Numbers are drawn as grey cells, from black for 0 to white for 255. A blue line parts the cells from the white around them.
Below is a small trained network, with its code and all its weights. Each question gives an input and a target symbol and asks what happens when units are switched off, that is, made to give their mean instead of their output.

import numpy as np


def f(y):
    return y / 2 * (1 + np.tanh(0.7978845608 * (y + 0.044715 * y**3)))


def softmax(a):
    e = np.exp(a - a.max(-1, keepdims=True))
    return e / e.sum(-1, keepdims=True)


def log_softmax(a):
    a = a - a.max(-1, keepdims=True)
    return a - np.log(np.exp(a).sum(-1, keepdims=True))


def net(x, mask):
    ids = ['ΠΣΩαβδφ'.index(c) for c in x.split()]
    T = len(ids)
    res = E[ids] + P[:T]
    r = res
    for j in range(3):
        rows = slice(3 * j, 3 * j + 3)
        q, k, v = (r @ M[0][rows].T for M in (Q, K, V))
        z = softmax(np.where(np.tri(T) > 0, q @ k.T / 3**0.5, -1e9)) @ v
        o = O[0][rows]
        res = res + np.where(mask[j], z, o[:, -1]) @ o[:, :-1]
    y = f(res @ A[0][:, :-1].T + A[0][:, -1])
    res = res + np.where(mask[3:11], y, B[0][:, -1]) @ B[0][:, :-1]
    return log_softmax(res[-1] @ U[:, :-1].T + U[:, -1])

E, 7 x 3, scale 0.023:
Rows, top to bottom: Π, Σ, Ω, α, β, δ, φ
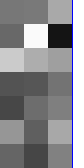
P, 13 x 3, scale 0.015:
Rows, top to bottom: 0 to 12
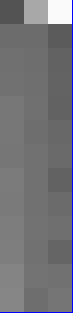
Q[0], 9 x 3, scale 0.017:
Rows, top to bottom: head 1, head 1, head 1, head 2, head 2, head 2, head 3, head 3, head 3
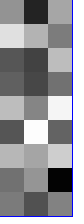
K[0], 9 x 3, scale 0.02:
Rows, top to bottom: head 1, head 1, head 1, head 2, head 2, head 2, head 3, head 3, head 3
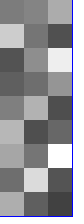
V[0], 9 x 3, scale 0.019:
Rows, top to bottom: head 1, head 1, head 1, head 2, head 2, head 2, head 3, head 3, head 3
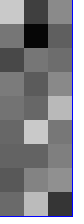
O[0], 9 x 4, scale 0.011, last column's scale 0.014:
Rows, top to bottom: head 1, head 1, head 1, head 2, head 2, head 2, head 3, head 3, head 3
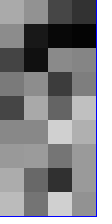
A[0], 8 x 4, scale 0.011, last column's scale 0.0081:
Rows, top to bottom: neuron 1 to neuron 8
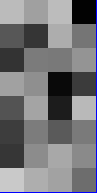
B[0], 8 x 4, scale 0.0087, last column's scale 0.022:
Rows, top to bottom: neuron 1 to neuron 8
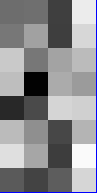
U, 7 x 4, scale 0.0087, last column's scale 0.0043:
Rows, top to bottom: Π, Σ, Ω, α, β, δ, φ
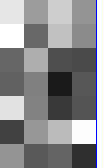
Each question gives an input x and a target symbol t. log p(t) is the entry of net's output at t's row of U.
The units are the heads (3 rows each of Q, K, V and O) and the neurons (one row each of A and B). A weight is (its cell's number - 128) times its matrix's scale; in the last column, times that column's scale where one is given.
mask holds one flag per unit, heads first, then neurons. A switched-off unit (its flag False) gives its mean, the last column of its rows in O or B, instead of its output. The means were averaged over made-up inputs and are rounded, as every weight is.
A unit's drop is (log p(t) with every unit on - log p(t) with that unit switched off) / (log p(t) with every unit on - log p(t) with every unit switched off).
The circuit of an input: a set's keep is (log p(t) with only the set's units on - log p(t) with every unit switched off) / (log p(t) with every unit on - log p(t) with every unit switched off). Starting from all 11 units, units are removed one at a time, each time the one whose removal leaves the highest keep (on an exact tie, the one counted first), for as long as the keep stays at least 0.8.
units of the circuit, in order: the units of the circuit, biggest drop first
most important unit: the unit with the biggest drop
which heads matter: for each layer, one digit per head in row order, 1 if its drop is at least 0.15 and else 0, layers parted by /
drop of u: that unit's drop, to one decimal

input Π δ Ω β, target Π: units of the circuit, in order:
(neuron 1; neuron 8; neuron 7)
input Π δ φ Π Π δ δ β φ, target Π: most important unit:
neuron 1
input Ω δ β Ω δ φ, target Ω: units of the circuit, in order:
(head 1; neuron 1; neuron 8; neuron 5)
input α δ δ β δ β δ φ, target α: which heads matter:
110
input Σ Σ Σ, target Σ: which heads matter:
011
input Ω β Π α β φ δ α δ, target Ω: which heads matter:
100
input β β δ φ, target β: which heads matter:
110
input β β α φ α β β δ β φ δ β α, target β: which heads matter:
110
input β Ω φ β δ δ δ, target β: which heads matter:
101
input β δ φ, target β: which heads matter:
100
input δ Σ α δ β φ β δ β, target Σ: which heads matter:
001
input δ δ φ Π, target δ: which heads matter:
110
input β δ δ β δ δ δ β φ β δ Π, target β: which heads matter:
101
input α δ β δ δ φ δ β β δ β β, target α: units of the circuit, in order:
(head 1)
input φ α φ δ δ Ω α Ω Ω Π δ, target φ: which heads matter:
111
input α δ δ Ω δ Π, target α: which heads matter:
111
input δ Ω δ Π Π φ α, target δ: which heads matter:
110
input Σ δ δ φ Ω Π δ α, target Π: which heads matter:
100
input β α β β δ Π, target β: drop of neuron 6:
0.1
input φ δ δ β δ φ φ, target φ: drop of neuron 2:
0.0
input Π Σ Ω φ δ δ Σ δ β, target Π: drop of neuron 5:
0.2
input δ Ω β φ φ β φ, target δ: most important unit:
neuron 5
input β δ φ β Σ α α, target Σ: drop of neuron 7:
0.2
